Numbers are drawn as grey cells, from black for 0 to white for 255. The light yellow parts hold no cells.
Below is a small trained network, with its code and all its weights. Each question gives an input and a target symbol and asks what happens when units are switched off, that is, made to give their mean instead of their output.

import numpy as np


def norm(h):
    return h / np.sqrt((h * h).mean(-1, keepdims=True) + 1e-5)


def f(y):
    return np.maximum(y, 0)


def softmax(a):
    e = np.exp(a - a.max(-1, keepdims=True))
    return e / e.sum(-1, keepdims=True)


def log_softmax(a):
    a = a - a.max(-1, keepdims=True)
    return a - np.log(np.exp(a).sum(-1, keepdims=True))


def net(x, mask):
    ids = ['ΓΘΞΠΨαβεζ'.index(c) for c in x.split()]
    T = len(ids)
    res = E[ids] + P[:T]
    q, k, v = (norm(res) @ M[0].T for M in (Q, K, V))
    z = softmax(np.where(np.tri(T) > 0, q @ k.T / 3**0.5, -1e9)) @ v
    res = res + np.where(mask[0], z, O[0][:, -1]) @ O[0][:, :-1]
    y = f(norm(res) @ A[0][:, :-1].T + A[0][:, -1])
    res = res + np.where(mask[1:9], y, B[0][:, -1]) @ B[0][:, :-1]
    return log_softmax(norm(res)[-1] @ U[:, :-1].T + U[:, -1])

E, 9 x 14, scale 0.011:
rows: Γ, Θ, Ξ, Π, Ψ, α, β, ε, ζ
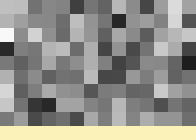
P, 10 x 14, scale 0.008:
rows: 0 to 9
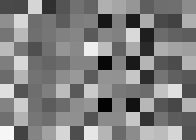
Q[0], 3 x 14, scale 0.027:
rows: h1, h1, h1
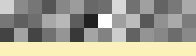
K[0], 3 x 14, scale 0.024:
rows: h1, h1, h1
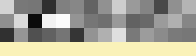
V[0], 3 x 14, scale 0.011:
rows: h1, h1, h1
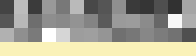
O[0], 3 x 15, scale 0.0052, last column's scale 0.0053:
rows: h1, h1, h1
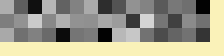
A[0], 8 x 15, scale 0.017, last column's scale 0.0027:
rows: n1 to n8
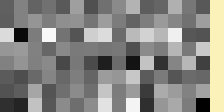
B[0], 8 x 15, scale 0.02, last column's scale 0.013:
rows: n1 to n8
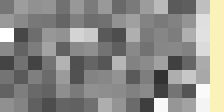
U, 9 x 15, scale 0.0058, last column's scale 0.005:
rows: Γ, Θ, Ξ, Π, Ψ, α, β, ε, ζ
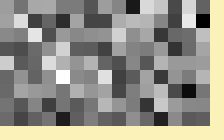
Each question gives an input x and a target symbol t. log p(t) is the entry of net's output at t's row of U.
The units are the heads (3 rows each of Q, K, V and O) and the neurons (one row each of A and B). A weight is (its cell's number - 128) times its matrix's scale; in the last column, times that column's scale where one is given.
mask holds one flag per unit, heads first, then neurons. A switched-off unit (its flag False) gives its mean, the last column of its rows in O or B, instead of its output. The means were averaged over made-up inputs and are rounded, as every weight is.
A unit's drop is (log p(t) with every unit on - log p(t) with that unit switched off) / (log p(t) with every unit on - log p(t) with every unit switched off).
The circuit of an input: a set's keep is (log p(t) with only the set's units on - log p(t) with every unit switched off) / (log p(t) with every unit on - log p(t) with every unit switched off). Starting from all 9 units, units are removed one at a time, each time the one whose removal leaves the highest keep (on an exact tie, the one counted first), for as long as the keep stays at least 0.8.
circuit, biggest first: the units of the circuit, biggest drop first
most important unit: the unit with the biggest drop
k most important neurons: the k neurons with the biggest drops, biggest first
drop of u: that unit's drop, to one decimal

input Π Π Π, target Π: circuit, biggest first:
(h1; n3; n5)
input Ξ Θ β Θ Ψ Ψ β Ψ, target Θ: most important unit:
n2
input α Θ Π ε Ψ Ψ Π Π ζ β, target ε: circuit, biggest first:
(h1; n8)
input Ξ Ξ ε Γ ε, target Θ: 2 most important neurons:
(n2; n8)
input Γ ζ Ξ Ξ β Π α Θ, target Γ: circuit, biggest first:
(h1; n7; n3)
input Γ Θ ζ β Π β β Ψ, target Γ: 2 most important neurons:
(n7; n3)
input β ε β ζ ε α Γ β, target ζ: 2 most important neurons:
(n8; n3)
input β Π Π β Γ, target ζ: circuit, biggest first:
(n8; n3; n4)
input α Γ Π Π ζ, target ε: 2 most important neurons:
(n8; n3)
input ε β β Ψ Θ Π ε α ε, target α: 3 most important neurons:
(n6; n8; n3)
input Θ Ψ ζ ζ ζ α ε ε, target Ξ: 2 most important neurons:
(n8; n3)
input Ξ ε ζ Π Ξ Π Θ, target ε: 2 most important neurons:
(n8; n3)
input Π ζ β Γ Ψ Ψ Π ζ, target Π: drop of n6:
0.0
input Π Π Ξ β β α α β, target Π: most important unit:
n5
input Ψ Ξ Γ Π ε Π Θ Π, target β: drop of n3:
0.2
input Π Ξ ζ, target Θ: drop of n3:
0.9
